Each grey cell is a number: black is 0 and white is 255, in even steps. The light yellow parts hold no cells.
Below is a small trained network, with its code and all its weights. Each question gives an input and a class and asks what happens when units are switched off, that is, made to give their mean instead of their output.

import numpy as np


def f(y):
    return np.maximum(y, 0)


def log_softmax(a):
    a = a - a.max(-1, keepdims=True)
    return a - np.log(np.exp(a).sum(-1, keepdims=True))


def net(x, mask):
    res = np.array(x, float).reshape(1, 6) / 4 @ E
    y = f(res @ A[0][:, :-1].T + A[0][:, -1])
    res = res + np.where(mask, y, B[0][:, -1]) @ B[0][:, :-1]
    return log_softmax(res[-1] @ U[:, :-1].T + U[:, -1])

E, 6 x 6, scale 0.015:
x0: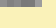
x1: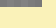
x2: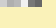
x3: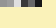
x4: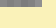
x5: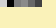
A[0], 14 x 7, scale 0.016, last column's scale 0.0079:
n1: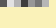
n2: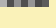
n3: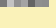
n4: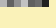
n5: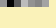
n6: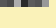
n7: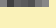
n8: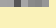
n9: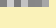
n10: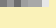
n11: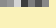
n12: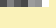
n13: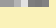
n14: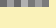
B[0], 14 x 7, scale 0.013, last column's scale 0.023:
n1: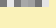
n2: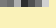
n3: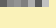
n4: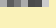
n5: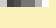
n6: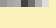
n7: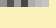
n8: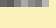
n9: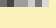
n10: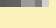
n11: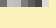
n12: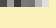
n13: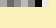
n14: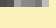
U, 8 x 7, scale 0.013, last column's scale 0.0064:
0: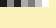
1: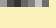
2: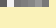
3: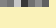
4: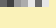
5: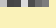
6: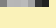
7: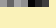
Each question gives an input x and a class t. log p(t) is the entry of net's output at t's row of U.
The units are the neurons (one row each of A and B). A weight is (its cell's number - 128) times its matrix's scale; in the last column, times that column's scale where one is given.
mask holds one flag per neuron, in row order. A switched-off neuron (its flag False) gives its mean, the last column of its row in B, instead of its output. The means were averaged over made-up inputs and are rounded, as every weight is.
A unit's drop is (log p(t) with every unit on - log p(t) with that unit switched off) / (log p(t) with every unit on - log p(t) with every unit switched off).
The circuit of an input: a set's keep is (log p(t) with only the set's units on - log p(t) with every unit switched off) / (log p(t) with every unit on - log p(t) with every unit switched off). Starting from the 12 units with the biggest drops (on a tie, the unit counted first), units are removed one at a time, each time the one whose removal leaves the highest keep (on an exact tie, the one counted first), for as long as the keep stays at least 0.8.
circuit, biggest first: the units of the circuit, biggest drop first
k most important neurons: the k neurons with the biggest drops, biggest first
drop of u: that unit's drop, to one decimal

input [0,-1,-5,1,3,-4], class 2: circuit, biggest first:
n1
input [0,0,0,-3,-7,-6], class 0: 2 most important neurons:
n13; n12
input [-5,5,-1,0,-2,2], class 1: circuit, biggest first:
n11; n13
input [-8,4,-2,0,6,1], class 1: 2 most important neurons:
n11; n1
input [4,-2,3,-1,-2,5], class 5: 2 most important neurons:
n5; n11
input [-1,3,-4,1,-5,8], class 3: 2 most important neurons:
n2; n6
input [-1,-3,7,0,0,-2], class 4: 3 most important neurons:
n9; n11; n1
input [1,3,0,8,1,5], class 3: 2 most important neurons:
n6; n13
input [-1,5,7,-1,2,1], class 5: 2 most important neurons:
n4; n13
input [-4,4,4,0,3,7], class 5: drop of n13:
0.0
